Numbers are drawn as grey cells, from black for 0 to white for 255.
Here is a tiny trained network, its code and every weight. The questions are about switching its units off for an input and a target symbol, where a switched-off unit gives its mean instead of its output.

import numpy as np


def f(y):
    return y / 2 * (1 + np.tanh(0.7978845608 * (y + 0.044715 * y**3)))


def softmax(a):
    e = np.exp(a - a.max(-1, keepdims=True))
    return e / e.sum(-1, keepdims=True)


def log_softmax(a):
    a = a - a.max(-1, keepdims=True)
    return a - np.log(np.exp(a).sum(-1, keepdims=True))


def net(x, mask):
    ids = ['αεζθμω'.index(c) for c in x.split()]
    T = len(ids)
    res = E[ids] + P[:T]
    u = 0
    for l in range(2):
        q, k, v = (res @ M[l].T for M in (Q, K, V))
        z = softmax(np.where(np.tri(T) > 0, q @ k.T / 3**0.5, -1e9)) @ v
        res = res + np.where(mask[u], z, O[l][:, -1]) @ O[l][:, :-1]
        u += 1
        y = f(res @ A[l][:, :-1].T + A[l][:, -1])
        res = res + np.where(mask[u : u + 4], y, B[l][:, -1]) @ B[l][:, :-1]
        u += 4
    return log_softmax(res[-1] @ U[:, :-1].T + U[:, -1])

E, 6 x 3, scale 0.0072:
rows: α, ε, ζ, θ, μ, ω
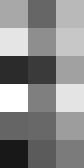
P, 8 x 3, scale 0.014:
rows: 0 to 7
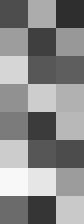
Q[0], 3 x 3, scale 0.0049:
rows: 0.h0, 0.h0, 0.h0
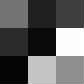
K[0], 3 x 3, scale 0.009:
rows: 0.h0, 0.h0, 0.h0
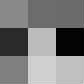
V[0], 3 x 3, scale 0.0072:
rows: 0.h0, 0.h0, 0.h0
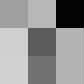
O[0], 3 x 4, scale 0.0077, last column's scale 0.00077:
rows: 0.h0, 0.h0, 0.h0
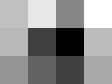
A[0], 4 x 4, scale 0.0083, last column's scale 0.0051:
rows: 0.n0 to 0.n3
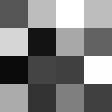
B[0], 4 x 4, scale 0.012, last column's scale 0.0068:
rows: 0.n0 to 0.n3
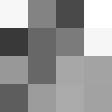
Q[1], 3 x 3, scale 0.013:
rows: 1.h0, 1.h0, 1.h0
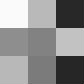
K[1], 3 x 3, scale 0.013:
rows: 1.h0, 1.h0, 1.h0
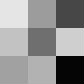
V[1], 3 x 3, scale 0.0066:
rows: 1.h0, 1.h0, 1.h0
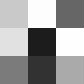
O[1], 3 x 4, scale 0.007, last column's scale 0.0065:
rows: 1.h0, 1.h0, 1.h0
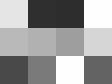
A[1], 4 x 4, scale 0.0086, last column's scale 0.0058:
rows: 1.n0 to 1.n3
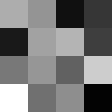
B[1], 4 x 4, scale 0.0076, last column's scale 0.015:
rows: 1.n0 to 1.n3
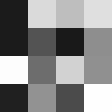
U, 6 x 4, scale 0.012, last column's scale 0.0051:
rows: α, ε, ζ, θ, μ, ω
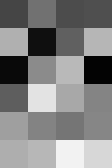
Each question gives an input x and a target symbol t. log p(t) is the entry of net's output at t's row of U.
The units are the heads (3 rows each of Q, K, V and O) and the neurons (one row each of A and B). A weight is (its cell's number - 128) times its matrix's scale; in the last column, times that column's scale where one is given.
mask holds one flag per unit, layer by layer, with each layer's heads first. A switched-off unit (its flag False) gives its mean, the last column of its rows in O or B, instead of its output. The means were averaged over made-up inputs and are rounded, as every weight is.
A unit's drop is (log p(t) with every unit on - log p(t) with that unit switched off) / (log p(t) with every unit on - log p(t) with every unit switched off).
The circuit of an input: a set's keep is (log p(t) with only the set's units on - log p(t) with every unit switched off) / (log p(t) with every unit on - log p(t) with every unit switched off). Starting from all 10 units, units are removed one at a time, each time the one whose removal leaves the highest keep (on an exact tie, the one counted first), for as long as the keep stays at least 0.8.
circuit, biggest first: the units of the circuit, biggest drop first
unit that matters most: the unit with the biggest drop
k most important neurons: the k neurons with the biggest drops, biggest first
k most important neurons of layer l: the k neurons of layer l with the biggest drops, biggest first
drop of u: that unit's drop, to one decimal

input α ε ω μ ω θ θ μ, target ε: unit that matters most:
0.n0
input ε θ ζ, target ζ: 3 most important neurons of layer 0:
0.n0, 0.n1, 0.n3
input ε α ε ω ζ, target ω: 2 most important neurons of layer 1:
1.n3, 1.n1
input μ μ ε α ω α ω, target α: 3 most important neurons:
0.n0, 0.n1, 1.n0
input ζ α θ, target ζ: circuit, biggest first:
0.n0, 0.n1
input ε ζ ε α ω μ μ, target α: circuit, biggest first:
1.h0, 0.n1, 1.n3
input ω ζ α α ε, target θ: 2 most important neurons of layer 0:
0.n0, 0.n2
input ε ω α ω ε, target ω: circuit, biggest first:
1.h0, 1.n3
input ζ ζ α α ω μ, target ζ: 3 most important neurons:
0.n0, 0.n1, 0.n3
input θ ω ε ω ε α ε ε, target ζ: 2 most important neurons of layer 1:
1.n1, 1.n2
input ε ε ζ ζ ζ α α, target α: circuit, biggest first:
0.h0, 1.h0, 0.n0
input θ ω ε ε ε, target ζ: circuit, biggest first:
1.h0, 0.n0, 0.h0
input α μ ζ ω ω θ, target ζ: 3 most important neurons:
0.n3, 0.n1, 0.n0
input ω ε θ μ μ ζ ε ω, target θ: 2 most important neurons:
1.n3, 0.n0
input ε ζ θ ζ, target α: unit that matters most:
1.h0
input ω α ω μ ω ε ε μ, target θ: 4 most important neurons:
1.n3, 0.n0, 1.n0, 0.n1
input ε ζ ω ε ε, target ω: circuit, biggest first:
1.h0, 1.n3, 0.n1
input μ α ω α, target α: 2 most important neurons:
0.n0, 1.n3
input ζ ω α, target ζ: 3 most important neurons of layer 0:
0.n1, 0.n0, 0.n3
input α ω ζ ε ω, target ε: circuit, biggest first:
1.n0
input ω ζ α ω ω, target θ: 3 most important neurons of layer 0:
0.n0, 0.n1, 0.n2
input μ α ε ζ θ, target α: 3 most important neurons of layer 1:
1.n3, 1.n0, 1.n2
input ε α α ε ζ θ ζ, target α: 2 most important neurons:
0.n1, 1.n0
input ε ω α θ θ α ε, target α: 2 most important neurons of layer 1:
1.n0, 1.n3
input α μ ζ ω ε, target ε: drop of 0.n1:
0.1
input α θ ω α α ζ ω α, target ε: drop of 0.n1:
0.2
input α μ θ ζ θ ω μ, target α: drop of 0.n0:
0.2
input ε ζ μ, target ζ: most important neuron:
0.n1
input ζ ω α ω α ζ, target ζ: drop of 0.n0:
1.7
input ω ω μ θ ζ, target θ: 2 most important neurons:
1.n3, 0.n0
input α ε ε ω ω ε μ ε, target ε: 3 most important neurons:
0.n0, 1.n0, 0.n1
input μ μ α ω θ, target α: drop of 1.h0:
0.8
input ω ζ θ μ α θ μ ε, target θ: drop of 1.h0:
0.3
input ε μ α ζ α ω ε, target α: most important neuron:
0.n0
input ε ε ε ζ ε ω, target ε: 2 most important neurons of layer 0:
0.n0, 0.n2
